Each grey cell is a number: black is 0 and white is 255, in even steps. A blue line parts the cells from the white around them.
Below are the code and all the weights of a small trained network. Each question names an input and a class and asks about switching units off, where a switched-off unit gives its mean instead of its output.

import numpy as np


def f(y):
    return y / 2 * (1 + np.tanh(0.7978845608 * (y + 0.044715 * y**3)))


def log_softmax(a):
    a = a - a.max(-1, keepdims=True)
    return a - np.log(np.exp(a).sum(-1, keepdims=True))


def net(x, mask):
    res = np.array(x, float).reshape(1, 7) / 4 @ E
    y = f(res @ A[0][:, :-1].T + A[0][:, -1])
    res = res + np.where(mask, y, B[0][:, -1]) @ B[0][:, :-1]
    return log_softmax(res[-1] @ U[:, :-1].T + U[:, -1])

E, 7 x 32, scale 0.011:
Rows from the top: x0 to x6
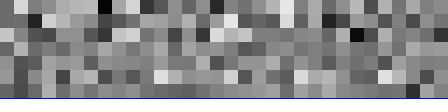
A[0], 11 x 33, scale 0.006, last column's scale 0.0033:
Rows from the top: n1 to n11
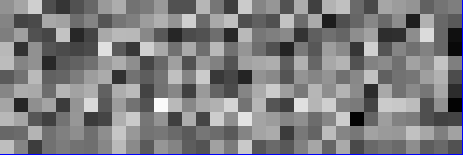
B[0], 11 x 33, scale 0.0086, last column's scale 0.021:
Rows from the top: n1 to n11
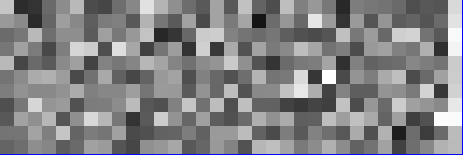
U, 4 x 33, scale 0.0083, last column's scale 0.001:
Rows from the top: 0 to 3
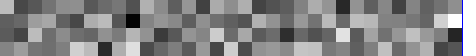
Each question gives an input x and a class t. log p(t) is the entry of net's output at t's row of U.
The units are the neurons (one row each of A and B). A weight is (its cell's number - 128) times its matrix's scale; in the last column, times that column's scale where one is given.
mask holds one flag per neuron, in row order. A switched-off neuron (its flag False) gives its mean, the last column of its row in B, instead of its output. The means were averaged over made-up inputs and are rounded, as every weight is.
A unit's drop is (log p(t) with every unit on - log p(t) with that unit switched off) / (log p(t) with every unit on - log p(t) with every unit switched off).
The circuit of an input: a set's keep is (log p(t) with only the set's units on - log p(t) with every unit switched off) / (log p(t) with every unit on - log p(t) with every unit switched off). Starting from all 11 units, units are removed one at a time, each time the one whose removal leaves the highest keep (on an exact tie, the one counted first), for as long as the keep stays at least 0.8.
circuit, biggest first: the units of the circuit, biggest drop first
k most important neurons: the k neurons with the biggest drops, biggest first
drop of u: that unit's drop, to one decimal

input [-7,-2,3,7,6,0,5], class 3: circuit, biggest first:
[n4]
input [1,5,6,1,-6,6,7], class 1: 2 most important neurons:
[n9, n3]
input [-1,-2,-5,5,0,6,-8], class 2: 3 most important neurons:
[n8, n9, n11]
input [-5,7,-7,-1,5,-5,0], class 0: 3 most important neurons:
[n2, n9, n11]
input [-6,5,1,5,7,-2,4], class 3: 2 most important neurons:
[n4, n1]
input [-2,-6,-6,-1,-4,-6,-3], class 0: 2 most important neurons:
[n9, n1]
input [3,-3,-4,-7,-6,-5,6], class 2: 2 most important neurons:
[n9, n3]
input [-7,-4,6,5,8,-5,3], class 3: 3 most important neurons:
[n4, n6, n8]
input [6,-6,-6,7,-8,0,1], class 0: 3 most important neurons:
[n4, n9, n1]
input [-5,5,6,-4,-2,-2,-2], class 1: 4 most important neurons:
[n9, n1, n11, n5]
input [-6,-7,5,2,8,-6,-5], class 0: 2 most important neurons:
[n1, n5]
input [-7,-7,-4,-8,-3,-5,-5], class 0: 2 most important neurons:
[n1, n5]
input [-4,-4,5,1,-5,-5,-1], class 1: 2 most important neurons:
[n9, n8]
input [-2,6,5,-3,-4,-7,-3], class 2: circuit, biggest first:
[n3]
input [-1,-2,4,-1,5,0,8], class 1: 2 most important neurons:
[n9, n2]
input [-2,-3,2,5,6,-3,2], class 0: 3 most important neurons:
[n8, n1, n5]
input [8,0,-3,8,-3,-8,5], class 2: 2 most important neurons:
[n3, n4]
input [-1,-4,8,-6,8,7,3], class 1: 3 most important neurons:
[n9, n11, n3]
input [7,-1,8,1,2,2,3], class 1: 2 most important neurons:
[n9, n4]
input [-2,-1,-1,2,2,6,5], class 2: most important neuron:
[n8]
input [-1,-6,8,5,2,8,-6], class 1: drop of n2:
0.1
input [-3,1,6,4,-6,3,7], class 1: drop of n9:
0.5
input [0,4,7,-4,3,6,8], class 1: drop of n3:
0.1
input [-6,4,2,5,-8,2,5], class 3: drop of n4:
1.2
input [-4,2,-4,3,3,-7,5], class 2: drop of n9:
0.1
